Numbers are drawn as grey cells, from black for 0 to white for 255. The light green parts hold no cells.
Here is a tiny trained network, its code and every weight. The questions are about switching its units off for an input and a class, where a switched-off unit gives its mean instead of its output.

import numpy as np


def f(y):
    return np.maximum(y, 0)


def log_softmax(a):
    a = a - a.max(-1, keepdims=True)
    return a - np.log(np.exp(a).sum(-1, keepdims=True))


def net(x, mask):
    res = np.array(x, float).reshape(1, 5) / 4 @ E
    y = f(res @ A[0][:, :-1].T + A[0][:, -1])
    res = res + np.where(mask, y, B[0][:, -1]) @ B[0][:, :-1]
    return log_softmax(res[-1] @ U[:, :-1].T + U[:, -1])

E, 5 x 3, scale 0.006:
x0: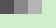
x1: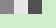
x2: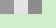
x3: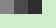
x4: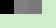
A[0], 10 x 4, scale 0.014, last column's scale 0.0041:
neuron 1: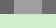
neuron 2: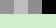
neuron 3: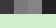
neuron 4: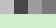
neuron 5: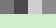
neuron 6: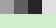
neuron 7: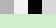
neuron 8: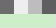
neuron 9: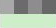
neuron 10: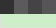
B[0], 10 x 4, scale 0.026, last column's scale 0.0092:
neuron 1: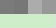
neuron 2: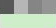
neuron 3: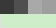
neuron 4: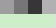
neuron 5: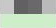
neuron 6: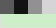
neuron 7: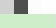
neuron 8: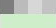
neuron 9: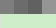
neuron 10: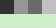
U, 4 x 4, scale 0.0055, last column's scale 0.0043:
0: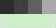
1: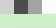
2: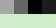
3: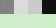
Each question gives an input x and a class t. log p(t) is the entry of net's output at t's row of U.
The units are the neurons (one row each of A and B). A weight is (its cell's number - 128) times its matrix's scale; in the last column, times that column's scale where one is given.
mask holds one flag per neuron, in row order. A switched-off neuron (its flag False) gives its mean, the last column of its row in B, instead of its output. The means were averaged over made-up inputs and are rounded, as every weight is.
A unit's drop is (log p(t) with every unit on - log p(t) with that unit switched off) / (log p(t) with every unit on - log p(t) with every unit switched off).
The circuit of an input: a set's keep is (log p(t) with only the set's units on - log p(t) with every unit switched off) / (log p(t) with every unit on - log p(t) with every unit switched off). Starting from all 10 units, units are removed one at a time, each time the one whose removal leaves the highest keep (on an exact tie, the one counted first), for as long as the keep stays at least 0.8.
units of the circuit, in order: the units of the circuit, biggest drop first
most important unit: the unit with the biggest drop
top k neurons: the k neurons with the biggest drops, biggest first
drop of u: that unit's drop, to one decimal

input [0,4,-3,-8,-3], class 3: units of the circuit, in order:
(neuron 8; neuron 6)
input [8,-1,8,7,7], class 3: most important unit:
neuron 6
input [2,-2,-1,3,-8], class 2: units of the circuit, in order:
(neuron 7; neuron 4)
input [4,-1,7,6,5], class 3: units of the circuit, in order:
(neuron 6; neuron 5)
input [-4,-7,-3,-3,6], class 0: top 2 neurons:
(neuron 7; neuron 10)
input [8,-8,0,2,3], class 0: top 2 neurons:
(neuron 7; neuron 3)
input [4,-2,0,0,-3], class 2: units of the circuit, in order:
(neuron 7; neuron 8; neuron 6)
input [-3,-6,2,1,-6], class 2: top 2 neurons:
(neuron 7; neuron 4)
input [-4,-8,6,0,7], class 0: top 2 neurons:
(neuron 7; neuron 8)
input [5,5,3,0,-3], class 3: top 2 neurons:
(neuron 8; neuron 6)
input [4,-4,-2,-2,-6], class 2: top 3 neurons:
(neuron 7; neuron 4; neuron 8)
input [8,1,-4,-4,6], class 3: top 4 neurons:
(neuron 6; neuron 8; neuron 4; neuron 1)
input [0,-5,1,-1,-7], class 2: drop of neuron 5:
0.0
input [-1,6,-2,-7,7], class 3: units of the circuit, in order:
(neuron 8)
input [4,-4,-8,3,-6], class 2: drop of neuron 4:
0.2
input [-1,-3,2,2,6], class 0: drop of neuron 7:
0.3
